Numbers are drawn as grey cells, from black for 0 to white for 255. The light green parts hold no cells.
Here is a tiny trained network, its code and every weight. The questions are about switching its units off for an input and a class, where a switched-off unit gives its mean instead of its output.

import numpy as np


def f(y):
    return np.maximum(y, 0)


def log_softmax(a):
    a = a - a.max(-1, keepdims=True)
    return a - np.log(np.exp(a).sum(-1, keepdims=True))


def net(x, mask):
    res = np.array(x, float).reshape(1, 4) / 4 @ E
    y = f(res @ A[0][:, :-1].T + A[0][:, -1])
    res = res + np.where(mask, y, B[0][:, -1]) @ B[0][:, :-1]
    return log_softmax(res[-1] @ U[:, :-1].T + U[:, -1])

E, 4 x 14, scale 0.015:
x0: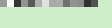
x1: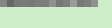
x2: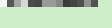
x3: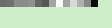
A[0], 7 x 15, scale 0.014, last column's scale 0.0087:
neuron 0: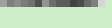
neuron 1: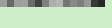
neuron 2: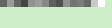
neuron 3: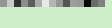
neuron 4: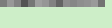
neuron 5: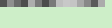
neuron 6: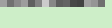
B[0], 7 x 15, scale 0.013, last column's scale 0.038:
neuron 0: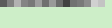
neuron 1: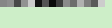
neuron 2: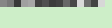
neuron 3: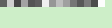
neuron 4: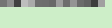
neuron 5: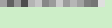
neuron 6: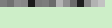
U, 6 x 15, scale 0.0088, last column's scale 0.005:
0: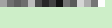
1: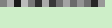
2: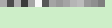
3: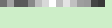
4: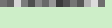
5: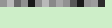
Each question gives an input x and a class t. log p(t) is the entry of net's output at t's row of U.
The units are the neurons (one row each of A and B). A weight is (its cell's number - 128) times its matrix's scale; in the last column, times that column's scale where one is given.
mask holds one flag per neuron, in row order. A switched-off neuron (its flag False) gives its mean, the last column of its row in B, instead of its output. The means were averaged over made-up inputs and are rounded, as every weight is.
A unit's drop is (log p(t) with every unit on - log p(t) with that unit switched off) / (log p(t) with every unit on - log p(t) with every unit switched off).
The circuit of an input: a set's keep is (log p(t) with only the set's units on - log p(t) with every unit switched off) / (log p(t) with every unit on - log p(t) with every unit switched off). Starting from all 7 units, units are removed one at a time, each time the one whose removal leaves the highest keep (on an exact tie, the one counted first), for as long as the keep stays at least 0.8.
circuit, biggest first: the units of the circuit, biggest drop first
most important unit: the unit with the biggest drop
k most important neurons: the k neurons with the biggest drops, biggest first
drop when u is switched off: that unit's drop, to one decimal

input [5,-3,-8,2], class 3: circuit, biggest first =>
neuron 5
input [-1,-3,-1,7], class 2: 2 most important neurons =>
neuron 3; neuron 5
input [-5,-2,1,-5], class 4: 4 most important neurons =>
neuron 1; neuron 3; neuron 6; neuron 0
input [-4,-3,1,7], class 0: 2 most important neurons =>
neuron 1; neuron 3
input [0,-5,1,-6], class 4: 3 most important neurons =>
neuron 3; neuron 1; neuron 6
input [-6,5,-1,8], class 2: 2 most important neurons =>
neuron 5; neuron 3
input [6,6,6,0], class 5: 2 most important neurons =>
neuron 2; neuron 6
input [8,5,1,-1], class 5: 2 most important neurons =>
neuron 1; neuron 2
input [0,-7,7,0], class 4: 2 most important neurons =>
neuron 3; neuron 2
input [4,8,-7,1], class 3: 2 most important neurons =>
neuron 5; neuron 1
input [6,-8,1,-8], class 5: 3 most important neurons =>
neuron 6; neuron 1; neuron 0
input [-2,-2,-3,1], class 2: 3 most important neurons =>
neuron 3; neuron 1; neuron 5
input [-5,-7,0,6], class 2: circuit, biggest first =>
neuron 5; neuron 3
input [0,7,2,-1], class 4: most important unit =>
neuron 3
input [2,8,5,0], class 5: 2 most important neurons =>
neuron 2; neuron 6
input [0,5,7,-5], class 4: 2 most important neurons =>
neuron 3; neuron 0
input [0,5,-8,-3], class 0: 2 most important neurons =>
neuron 3; neuron 2
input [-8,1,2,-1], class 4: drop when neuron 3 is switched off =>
0.2
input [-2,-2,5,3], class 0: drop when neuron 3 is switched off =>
0.9
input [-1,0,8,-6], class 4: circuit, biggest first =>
neuron 0
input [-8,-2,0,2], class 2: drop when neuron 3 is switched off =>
0.4
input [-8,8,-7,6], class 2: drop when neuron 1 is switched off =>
0.0
